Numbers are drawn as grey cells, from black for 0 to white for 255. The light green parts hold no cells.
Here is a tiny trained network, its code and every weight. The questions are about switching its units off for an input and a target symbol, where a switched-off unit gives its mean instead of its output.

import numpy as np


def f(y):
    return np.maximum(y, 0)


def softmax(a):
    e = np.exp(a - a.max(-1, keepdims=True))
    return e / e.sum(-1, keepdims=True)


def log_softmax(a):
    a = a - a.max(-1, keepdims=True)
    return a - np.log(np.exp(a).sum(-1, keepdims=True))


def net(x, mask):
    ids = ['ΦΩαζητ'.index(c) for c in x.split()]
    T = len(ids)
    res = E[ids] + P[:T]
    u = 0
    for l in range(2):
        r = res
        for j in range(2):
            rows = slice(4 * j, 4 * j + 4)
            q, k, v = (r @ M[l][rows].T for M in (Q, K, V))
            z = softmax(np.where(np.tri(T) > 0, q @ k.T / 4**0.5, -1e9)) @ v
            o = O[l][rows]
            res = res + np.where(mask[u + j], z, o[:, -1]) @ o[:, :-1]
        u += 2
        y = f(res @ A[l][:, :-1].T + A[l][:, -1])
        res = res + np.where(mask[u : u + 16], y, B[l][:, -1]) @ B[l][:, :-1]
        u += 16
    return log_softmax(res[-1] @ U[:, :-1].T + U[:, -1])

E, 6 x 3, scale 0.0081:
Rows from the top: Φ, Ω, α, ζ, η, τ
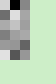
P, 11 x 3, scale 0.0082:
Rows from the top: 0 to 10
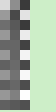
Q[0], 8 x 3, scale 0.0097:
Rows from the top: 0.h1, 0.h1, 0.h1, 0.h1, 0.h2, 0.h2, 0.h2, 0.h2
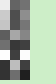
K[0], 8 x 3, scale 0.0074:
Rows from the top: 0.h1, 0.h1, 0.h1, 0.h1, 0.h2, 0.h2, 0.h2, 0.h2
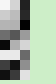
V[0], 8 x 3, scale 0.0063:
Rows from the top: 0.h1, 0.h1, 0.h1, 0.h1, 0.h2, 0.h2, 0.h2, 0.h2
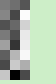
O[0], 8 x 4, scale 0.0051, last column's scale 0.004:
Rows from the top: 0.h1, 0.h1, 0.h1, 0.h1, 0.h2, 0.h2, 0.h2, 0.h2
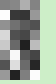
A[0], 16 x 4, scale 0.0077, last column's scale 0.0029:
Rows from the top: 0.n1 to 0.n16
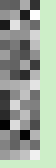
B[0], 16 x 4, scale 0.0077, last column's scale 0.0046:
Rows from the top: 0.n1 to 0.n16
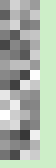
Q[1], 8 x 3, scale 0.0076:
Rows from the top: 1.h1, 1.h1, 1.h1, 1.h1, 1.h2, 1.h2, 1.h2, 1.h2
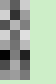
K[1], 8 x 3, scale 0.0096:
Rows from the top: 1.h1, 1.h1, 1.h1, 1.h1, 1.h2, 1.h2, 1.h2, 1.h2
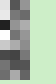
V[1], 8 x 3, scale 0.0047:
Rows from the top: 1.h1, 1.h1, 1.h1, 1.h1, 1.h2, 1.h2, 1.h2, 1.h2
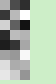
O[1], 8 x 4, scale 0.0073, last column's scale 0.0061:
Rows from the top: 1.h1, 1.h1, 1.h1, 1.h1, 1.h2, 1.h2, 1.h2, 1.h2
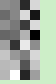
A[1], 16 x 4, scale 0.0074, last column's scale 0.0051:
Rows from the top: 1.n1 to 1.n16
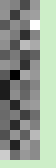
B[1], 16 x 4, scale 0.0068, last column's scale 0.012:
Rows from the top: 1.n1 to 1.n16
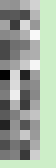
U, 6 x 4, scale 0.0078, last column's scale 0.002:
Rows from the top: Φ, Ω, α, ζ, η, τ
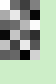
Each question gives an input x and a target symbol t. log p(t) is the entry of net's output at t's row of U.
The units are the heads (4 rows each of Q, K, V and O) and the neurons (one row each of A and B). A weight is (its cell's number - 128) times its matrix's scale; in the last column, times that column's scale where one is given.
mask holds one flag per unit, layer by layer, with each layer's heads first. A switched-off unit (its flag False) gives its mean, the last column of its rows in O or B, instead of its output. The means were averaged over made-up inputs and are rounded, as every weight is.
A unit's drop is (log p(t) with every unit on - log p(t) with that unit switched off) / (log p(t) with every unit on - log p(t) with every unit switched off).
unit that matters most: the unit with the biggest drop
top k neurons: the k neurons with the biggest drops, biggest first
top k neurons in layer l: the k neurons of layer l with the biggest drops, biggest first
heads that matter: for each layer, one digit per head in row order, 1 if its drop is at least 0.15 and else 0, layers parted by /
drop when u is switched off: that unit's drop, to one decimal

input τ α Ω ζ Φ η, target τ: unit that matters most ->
0.h1
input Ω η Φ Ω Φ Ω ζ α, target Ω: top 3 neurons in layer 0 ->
[0.n13 0.n11 0.n3]
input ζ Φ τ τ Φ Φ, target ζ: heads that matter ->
10 / 10
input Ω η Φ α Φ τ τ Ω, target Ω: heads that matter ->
11 / 01
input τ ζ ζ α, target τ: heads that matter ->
10 / 00
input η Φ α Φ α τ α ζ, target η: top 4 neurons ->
[0.n12 0.n10 0.n1 0.n7]
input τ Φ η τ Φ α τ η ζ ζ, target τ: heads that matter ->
11 / 00
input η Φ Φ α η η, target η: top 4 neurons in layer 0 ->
[0.n12 0.n10 0.n1 0.n7]
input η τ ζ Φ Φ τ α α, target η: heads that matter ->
11 / 11
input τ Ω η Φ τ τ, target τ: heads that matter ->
11 / 00
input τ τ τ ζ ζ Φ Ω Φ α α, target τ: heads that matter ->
01 / 00
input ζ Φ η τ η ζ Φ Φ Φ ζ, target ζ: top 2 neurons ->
[1.n8 0.n9]
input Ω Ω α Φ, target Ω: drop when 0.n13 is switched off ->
0.2
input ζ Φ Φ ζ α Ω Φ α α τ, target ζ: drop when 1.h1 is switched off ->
0.5
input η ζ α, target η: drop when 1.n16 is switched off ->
0.1
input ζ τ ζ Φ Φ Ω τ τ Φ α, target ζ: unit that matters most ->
1.h1
